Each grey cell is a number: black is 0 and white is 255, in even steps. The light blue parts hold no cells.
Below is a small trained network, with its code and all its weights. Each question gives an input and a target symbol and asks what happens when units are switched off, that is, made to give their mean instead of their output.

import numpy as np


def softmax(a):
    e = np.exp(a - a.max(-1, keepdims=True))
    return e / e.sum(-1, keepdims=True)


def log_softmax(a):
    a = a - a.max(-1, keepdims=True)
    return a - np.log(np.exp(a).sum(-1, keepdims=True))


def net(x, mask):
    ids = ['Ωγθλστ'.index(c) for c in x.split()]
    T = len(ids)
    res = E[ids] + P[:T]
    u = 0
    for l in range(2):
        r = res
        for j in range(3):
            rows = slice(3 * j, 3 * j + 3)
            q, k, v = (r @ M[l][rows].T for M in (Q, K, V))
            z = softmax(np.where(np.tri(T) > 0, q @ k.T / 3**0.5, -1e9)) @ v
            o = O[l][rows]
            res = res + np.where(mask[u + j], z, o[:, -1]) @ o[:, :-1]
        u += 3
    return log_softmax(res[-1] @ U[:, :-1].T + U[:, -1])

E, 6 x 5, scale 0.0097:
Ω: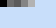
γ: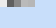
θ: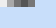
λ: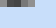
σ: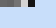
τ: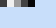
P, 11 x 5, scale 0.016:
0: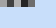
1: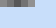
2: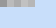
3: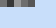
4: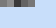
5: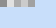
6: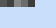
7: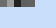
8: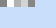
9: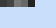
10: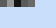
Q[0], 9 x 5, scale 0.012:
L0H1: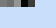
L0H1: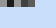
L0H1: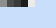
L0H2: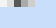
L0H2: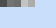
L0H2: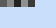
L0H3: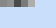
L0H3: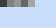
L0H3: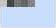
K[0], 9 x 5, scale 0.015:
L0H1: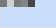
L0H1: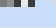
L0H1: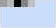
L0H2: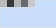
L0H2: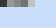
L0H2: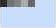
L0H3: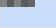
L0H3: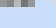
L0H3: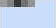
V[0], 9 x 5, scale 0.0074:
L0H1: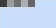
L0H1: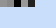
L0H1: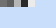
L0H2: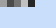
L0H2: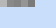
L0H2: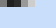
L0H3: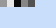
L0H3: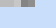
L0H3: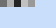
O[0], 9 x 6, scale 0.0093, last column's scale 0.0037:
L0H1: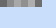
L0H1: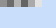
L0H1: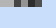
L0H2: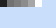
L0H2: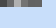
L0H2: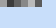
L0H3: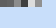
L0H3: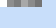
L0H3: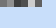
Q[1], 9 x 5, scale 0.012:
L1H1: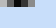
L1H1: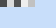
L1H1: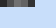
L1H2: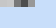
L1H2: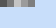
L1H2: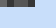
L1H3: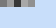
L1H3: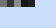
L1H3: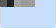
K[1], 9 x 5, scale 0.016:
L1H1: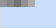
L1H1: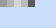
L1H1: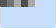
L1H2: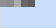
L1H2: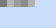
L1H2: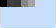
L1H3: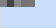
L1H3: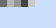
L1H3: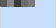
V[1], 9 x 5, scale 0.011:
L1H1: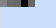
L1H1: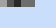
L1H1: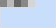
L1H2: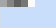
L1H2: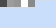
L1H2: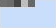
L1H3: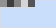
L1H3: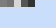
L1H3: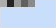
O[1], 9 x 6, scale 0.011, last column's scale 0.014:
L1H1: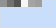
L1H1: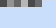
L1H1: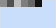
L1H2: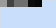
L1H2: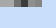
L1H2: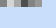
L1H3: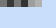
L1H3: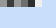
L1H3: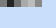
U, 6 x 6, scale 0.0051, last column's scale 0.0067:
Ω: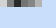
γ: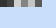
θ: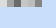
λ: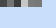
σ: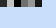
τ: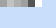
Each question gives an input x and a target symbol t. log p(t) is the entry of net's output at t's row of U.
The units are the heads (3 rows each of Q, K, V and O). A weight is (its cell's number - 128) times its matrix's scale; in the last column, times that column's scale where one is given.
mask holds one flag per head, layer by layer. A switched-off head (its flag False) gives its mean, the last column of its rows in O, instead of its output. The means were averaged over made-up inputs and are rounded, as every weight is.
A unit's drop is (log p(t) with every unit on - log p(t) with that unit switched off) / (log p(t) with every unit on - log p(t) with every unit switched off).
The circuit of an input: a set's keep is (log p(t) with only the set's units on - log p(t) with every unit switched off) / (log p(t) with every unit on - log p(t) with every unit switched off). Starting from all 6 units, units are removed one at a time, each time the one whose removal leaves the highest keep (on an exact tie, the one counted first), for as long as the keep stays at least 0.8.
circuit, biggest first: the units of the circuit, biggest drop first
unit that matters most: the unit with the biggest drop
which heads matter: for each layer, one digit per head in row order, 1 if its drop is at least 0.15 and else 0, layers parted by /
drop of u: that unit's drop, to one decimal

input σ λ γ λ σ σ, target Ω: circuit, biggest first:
(L0H3; L1H2; L1H3)
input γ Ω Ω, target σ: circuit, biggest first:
(L0H1; L0H3; L1H1)
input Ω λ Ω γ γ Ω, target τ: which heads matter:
101 / 100
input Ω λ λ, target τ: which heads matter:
100 / 100
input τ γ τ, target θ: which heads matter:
010 / 110
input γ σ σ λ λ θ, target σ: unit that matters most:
L0H1
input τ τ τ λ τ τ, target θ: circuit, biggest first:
(L0H3; L1H1)
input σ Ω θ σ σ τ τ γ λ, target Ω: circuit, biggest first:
(L1H3; L1H2)
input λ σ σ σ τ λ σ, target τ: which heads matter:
010 / 001
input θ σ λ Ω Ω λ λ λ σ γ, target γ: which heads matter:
111 / 100
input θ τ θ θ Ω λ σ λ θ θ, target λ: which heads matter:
001 / 111
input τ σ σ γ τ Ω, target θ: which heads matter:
011 / 110
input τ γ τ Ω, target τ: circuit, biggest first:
(L0H2; L1H3)
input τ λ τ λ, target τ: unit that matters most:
L0H2
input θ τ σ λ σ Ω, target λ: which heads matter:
101 / 111
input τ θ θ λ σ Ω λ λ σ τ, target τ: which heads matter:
110 / 001
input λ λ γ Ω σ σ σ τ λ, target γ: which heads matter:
101 / 111
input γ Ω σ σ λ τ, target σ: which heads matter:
101 / 110
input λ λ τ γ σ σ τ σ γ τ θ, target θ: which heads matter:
101 / 101
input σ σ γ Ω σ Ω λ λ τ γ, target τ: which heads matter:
010 / 001
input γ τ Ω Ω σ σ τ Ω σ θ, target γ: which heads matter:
101 / 100
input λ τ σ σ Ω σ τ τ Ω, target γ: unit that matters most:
L0H3
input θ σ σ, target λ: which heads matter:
101 / 111
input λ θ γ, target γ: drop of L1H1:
0.7
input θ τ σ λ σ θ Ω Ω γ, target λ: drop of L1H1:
0.5
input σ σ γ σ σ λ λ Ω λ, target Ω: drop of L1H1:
0.1
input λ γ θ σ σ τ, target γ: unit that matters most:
L1H3
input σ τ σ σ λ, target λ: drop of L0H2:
0.0
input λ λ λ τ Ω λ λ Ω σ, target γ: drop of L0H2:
0.1
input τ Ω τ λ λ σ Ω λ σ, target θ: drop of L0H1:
-0.1
